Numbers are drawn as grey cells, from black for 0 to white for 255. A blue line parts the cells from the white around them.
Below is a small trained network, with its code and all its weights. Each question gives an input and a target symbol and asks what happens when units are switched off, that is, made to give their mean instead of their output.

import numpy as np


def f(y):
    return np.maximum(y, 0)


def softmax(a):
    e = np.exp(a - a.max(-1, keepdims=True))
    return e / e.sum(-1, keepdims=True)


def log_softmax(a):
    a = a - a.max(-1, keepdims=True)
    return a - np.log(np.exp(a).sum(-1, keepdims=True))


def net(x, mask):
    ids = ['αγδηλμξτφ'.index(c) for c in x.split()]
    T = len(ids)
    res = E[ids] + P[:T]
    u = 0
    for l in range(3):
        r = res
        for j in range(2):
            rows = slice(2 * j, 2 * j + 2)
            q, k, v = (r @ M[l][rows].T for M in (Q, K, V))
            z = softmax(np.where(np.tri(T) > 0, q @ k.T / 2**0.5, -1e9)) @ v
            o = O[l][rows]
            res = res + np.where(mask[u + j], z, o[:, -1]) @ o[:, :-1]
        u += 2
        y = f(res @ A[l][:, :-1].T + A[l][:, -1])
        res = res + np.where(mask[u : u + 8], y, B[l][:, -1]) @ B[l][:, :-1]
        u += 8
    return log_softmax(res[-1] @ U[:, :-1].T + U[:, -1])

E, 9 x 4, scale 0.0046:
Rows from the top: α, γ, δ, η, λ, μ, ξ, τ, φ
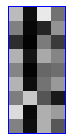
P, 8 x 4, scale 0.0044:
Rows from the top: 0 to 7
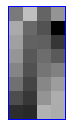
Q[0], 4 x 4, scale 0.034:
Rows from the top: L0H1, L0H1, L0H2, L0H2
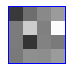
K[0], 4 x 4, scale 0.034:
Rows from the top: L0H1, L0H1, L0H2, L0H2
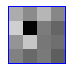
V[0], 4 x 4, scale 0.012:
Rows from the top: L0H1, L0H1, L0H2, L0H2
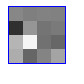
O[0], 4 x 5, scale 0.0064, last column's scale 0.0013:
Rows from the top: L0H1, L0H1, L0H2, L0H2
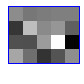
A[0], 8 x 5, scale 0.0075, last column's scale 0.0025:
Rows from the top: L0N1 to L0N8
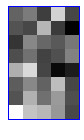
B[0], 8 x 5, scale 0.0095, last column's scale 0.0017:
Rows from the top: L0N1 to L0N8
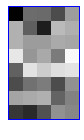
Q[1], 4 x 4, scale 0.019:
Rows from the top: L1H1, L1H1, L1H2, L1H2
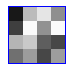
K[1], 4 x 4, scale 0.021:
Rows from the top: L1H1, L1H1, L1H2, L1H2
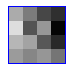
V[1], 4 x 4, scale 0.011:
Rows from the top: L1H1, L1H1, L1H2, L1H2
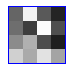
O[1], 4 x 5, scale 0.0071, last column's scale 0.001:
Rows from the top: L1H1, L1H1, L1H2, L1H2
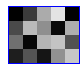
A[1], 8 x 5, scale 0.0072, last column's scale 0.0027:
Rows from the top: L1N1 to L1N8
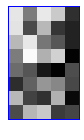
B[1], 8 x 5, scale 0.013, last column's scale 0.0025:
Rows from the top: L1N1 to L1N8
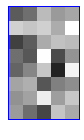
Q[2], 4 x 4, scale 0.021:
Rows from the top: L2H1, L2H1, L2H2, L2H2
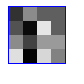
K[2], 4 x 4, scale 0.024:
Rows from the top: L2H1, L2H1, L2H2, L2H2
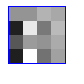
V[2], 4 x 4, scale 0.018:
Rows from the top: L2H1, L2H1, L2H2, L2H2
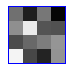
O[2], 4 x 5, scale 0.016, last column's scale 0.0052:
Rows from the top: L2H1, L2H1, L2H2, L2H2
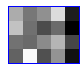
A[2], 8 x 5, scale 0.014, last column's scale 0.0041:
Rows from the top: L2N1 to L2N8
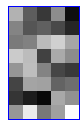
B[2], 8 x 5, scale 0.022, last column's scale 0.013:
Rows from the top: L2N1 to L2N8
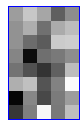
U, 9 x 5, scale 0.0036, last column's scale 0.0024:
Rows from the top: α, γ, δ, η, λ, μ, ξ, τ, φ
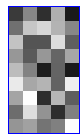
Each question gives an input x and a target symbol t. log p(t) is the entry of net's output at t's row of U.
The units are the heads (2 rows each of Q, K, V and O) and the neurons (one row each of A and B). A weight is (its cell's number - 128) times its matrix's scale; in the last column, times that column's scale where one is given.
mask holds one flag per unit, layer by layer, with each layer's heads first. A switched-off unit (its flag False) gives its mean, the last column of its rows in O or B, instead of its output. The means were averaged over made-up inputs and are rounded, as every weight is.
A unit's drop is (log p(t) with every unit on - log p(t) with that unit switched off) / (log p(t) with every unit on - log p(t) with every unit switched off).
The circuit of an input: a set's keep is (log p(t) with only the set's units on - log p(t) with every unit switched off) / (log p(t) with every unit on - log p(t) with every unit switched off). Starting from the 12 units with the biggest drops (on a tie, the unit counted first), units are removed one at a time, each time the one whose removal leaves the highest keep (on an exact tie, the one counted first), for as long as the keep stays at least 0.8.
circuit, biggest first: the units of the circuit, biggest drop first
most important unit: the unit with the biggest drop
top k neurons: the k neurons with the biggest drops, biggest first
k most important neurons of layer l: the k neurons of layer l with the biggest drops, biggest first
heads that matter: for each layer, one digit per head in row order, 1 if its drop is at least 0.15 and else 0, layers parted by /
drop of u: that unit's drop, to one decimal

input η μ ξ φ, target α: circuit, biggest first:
L0N5, L2N7, L1N2, L1H1
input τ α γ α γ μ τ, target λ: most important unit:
L1H1
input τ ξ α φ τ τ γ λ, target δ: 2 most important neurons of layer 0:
L0N5, L0N1
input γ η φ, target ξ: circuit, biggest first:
L1H1, L1N5, L2H2
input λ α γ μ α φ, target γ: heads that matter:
01 / 11 / 11
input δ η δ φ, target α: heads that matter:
11 / 11 / 01
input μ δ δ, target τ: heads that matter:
01 / 11 / 11
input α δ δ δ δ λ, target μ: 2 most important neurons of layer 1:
L1N5, L1N2
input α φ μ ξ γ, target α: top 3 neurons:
L0N5, L2N7, L1N2
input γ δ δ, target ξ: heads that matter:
01 / 11 / 11
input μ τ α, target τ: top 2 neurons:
L2N8, L1N5
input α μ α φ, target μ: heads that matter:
00 / 10 / 11
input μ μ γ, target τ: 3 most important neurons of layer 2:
L2N8, L2N3, L2N5
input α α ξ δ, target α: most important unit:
L0N5
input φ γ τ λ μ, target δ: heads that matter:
01 / 11 / 10
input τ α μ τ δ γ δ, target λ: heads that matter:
11 / 10 / 11
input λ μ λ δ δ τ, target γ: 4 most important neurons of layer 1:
L1N5, L1N2, L1N3, L1N7
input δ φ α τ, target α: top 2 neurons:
L2N7, L1N2
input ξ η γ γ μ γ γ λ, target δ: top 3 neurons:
L1N3, L0N1, L1N2
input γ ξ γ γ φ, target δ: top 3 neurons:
L0N5, L0N1, L1N2
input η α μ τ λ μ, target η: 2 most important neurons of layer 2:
L2N4, L2N8
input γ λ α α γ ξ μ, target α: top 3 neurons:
L0N5, L2N7, L1N2
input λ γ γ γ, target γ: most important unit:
L2H2
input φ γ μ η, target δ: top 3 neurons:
L1N2, L2N3, L0N2
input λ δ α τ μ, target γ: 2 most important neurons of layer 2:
L2N8, L2N5
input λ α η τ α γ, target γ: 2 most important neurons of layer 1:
L1N5, L1N2
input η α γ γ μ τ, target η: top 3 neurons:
L2N4, L2N8, L1N3
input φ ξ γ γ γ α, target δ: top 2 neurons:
L0N1, L0N5
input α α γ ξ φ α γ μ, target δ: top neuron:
L0N5
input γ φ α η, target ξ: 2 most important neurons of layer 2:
L2N6, L2N8
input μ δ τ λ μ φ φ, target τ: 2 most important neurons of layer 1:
L1N5, L1N3
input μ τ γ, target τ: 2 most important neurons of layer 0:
L0N4, L0N5
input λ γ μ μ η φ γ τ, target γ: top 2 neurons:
L1N2, L2N8
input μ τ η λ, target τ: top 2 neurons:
L2N8, L1N5
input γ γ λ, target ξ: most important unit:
L1H1
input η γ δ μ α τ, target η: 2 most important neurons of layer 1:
L1N3, L1N7
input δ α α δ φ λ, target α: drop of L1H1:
1.4
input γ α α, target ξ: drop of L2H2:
0.2
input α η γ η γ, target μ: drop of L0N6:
0.0
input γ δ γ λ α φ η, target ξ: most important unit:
L1H1
